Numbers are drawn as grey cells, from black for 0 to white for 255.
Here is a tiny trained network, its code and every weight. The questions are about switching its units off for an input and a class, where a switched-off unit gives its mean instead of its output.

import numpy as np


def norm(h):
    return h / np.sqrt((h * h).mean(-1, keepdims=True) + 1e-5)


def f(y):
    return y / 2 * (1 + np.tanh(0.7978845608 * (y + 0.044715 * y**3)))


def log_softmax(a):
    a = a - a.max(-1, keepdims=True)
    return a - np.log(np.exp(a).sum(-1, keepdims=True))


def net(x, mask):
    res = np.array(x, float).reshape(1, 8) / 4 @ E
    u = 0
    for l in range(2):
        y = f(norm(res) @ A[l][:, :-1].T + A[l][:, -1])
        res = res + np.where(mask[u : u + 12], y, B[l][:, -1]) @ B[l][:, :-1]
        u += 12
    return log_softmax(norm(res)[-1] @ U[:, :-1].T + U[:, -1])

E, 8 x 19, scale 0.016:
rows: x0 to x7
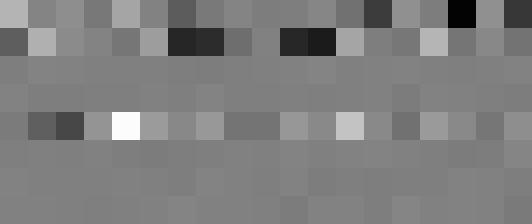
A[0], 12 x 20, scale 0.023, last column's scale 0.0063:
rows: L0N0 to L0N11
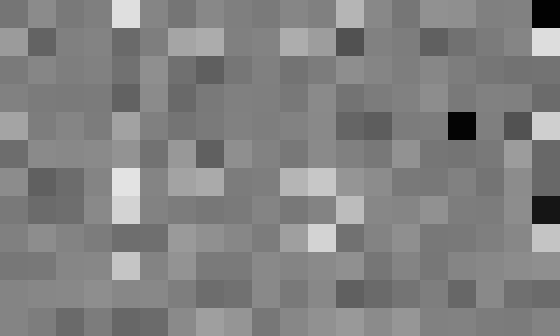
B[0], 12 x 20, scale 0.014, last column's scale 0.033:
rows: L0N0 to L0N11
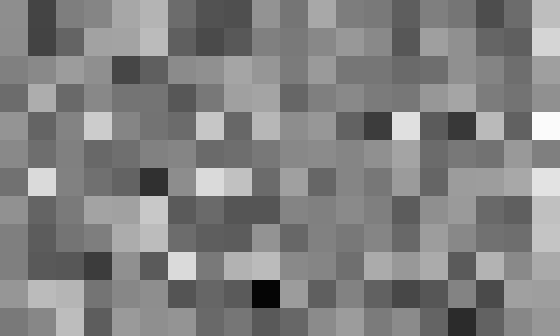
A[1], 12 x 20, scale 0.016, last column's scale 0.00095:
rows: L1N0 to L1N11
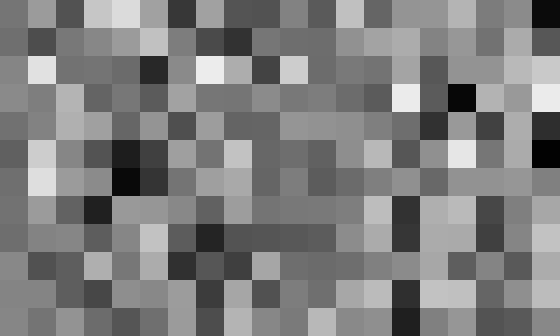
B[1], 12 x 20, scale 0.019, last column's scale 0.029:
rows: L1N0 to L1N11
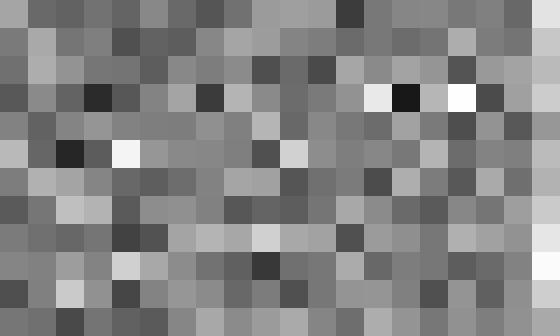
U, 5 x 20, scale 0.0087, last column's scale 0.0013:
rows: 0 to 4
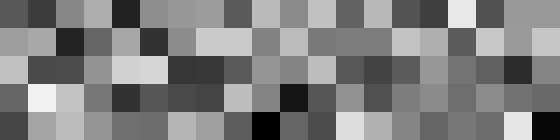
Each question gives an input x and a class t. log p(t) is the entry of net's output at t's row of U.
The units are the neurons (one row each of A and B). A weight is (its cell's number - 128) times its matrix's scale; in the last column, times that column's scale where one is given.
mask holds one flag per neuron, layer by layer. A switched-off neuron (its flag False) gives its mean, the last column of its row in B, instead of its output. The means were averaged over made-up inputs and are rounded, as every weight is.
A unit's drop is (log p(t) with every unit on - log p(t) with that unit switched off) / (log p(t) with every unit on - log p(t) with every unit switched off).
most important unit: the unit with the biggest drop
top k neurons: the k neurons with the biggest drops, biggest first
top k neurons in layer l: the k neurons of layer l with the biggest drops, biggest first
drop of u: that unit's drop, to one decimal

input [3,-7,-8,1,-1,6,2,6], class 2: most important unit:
L0N1
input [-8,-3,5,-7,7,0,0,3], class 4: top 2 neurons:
(L0N6, L0N4)
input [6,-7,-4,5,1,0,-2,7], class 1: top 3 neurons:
(L0N6, L0N0, L0N7)
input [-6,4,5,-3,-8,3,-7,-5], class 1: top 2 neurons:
(L0N4, L1N5)
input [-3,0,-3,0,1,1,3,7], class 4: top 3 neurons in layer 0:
(L0N1, L0N8, L0N4)
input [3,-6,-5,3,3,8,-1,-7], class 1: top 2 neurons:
(L0N6, L0N1)
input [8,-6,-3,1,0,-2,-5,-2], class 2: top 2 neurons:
(L0N1, L0N8)
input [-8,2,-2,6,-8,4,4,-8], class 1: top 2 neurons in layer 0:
(L0N4, L0N1)
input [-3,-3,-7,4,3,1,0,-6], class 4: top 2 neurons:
(L0N6, L0N4)
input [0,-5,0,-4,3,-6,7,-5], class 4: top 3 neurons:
(L0N6, L0N4, L0N1)
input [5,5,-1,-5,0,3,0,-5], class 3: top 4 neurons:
(L0N1, L0N0, L0N8, L0N7)
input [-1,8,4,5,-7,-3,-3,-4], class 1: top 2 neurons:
(L0N4, L1N5)
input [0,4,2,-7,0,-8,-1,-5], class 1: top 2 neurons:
(L0N4, L0N1)
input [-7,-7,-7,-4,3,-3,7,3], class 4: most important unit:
L0N6
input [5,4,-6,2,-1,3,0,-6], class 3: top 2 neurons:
(L0N1, L0N0)
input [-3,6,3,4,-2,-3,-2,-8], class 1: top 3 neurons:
(L0N4, L0N1, L1N5)
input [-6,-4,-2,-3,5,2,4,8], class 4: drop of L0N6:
1.1
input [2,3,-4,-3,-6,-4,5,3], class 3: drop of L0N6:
0.0
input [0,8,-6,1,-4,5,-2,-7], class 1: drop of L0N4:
1.0
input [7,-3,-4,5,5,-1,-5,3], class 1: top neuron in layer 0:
(L0N6)
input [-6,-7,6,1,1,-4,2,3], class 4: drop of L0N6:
1.0
